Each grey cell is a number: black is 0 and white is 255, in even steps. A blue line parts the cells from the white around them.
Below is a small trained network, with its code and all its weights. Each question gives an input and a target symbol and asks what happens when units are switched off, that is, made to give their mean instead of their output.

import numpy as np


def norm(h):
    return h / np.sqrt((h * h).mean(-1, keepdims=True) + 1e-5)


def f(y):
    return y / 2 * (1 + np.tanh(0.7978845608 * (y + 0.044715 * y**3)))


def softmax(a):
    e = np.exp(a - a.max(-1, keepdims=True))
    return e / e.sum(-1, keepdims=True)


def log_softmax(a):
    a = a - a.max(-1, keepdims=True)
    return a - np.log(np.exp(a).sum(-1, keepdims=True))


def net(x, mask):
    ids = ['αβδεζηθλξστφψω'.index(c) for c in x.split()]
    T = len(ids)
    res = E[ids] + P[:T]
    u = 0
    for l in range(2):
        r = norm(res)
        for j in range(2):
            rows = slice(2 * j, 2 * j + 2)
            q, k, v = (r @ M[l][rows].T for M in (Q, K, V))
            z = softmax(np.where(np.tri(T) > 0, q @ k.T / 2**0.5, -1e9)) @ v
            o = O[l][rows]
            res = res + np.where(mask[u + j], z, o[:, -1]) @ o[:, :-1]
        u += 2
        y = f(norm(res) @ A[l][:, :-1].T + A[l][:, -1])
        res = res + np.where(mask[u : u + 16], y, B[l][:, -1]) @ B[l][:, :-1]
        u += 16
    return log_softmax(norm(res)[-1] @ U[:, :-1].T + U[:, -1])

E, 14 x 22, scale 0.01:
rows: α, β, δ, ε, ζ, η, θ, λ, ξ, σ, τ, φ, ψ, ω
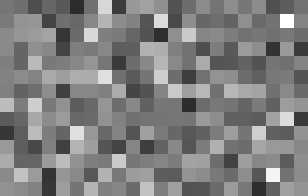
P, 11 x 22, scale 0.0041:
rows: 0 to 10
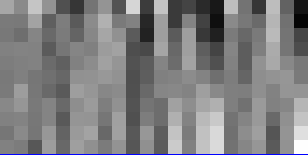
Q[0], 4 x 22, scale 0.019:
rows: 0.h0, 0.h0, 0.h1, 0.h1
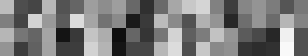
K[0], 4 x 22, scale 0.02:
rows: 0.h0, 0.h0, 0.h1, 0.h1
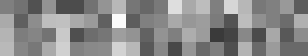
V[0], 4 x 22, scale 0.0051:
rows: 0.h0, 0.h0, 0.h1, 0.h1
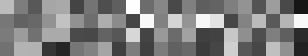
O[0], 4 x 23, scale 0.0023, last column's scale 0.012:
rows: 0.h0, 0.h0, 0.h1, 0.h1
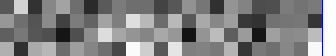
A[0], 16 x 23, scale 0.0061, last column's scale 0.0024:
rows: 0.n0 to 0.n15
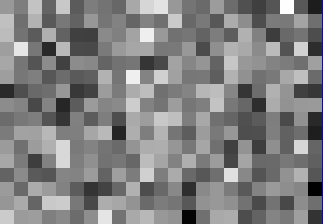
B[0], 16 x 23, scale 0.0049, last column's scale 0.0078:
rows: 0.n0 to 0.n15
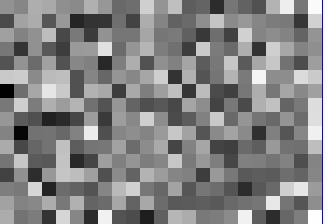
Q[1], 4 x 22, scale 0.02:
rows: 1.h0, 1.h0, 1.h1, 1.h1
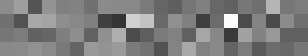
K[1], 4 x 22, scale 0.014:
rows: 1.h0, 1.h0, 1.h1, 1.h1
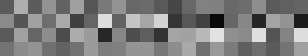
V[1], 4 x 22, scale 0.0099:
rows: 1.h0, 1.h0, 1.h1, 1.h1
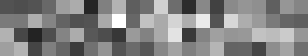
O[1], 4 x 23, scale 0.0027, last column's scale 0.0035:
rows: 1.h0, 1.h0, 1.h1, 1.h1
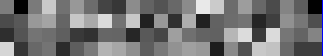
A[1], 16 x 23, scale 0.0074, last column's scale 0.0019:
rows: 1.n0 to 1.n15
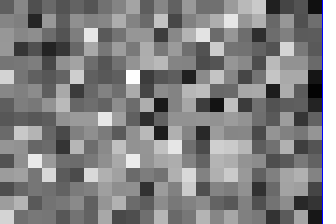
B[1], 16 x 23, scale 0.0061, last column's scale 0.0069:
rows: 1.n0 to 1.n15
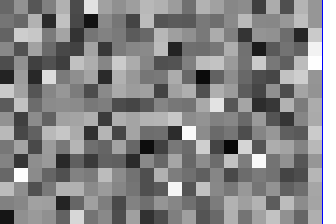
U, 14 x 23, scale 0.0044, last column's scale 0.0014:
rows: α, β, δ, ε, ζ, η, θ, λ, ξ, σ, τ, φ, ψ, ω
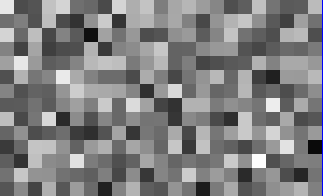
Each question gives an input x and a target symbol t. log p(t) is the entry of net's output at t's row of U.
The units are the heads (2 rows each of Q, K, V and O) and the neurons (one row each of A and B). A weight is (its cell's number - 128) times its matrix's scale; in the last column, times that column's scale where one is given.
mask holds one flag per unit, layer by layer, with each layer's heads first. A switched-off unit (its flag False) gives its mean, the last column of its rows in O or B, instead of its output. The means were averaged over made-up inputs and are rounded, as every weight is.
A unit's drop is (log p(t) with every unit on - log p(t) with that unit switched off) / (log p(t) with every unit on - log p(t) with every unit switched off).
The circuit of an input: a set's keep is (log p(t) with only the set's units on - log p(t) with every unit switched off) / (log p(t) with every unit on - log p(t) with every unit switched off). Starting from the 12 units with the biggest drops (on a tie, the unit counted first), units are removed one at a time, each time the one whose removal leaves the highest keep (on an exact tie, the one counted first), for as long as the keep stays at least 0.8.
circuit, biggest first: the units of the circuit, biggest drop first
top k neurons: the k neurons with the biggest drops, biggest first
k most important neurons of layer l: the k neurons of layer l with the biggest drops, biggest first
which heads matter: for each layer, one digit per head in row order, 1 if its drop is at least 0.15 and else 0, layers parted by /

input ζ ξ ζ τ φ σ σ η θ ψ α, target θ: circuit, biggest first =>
[0.h1, 1.h0, 1.n13]
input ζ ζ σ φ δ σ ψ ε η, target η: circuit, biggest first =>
[1.h1, 0.h1]
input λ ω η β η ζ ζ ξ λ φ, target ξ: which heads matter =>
10 / 10
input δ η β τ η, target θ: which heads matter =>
00 / 00
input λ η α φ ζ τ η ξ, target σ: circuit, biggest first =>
[0.h1, 1.h0]
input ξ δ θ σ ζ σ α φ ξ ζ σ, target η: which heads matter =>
01 / 00
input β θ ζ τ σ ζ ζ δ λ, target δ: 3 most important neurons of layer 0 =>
[0.n15, 0.n5, 0.n13]
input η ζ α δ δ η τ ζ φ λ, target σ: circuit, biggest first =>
[0.h1, 1.h1]
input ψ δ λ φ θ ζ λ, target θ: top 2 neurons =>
[1.n13, 1.n8]
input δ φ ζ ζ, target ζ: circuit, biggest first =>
[0.h1, 1.h0]
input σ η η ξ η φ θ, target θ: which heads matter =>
11 / 10
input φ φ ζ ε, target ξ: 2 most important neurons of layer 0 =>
[0.n2, 0.n15]
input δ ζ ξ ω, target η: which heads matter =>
00 / 00
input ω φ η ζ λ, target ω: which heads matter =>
11 / 10
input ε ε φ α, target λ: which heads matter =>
01 / 11
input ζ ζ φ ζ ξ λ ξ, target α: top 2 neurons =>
[1.n6, 1.n8]
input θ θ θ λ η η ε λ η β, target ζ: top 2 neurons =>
[0.n5, 0.n0]
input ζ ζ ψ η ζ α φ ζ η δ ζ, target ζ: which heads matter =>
01 / 10
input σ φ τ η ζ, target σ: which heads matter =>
11 / 10
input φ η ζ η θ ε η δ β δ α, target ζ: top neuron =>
[0.n7]
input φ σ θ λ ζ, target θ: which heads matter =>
11 / 10
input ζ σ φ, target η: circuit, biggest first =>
[1.h1]
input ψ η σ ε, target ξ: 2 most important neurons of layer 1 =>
[1.n10, 1.n9]
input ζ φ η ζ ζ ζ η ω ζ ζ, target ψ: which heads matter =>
11 / 00
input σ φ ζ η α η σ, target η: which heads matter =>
10 / 00
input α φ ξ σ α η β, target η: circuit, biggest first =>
[0.h1, 1.h1]
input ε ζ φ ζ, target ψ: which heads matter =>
01 / 10
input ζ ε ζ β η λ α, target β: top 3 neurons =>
[0.n6, 0.n5, 0.n15]
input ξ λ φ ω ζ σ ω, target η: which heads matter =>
00 / 01
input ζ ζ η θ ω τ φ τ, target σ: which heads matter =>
01 / 11
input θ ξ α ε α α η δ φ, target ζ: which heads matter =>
00 / 10
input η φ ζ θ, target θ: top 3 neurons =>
[1.n8, 1.n13, 0.n8]
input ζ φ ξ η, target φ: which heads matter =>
11 / 10
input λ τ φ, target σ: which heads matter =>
00 / 11
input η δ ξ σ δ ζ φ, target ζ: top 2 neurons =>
[0.n7, 1.n14]
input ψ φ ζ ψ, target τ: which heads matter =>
11 / 11
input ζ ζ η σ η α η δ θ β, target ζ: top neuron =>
[0.n5]
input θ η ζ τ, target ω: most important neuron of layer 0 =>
[0.n15]
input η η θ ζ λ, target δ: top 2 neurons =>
[0.n15, 0.n13]
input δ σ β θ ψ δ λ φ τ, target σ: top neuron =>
[1.n1]
